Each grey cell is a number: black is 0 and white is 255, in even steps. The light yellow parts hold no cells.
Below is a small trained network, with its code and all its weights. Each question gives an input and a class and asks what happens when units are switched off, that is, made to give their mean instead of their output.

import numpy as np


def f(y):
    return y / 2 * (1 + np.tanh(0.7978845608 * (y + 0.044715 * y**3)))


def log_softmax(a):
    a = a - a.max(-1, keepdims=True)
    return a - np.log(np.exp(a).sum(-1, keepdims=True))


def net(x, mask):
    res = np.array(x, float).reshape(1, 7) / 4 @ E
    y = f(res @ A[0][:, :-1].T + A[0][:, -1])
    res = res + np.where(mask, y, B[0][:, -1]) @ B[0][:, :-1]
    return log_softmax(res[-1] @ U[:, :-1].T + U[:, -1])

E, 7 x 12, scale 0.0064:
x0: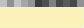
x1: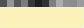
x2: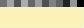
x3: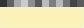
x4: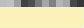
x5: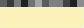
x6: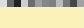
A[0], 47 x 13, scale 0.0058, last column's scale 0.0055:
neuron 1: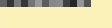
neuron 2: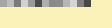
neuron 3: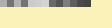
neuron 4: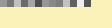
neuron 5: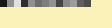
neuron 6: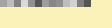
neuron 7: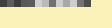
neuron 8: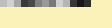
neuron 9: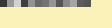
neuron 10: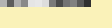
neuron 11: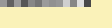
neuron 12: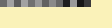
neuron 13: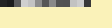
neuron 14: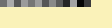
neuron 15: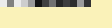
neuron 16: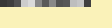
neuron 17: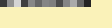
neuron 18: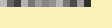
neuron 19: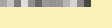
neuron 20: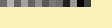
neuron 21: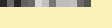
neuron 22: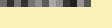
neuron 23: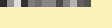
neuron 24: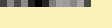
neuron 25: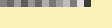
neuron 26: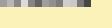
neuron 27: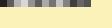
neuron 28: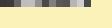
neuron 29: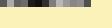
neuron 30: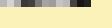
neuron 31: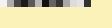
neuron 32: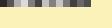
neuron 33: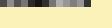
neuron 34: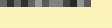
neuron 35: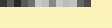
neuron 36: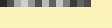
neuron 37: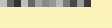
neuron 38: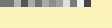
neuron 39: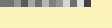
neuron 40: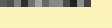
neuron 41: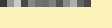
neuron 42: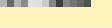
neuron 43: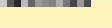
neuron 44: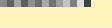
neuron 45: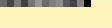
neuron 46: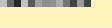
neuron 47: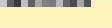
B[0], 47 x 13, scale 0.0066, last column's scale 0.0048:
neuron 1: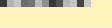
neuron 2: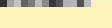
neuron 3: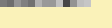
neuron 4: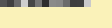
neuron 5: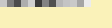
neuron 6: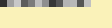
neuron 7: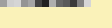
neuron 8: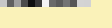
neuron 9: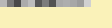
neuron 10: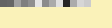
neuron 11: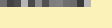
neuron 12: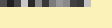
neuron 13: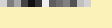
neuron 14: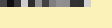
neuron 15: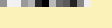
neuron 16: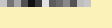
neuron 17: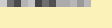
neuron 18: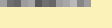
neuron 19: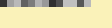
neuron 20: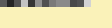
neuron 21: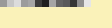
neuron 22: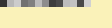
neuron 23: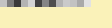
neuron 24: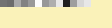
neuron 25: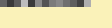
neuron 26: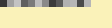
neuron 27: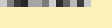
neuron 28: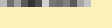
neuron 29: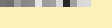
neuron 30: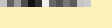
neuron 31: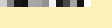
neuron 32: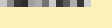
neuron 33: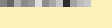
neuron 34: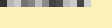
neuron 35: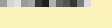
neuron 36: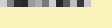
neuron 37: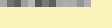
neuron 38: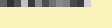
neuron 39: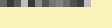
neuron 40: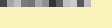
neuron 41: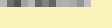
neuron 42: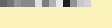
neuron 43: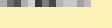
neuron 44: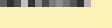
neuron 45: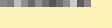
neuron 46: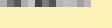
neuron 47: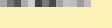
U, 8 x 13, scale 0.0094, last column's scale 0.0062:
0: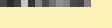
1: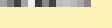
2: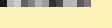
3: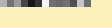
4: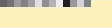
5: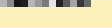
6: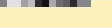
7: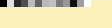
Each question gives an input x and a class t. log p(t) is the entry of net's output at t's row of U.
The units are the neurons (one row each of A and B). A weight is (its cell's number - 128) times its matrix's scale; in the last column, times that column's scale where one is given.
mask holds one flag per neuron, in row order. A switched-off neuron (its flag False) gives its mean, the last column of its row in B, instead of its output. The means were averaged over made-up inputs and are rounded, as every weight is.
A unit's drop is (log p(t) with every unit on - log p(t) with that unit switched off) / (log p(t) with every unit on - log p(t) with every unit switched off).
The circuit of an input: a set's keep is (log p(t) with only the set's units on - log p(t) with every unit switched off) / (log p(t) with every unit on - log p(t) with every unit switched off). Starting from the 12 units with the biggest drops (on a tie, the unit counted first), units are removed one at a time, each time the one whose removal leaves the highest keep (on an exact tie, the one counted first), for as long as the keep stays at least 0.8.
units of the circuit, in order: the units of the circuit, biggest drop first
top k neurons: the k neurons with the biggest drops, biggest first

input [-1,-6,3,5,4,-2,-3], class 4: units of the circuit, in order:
neuron 10
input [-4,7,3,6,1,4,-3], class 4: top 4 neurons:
neuron 24; neuron 29; neuron 33; neuron 31
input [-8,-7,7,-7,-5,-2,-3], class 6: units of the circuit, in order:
neuron 21; neuron 35
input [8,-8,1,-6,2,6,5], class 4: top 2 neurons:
neuron 42; neuron 10
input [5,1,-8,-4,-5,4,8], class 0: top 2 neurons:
neuron 4; neuron 44
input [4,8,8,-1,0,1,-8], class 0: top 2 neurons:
neuron 14; neuron 20
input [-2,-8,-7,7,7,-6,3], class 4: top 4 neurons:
neuron 10; neuron 42; neuron 3; neuron 14
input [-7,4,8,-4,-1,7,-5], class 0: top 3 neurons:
neuron 14; neuron 12; neuron 20
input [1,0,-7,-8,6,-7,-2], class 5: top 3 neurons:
neuron 31; neuron 14; neuron 20
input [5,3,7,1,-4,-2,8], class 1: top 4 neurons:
neuron 43; neuron 47; neuron 46; neuron 37
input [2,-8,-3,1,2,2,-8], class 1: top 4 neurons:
neuron 5; neuron 23; neuron 17; neuron 9
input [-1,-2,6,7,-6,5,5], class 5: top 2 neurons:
neuron 36; neuron 27
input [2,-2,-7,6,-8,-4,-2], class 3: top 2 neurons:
neuron 13; neuron 16
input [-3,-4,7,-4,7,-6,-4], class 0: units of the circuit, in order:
neuron 14
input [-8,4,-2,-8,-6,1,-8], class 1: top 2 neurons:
neuron 23; neuron 5
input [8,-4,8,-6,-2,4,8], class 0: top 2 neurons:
neuron 14; neuron 12
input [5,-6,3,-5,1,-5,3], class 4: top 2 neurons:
neuron 42; neuron 10
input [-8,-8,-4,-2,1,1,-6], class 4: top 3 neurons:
neuron 10; neuron 42; neuron 3
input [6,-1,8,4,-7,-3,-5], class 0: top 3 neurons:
neuron 14; neuron 12; neuron 20
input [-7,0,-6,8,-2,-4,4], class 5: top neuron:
neuron 36
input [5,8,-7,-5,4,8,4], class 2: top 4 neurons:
neuron 22; neuron 34; neuron 1; neuron 40
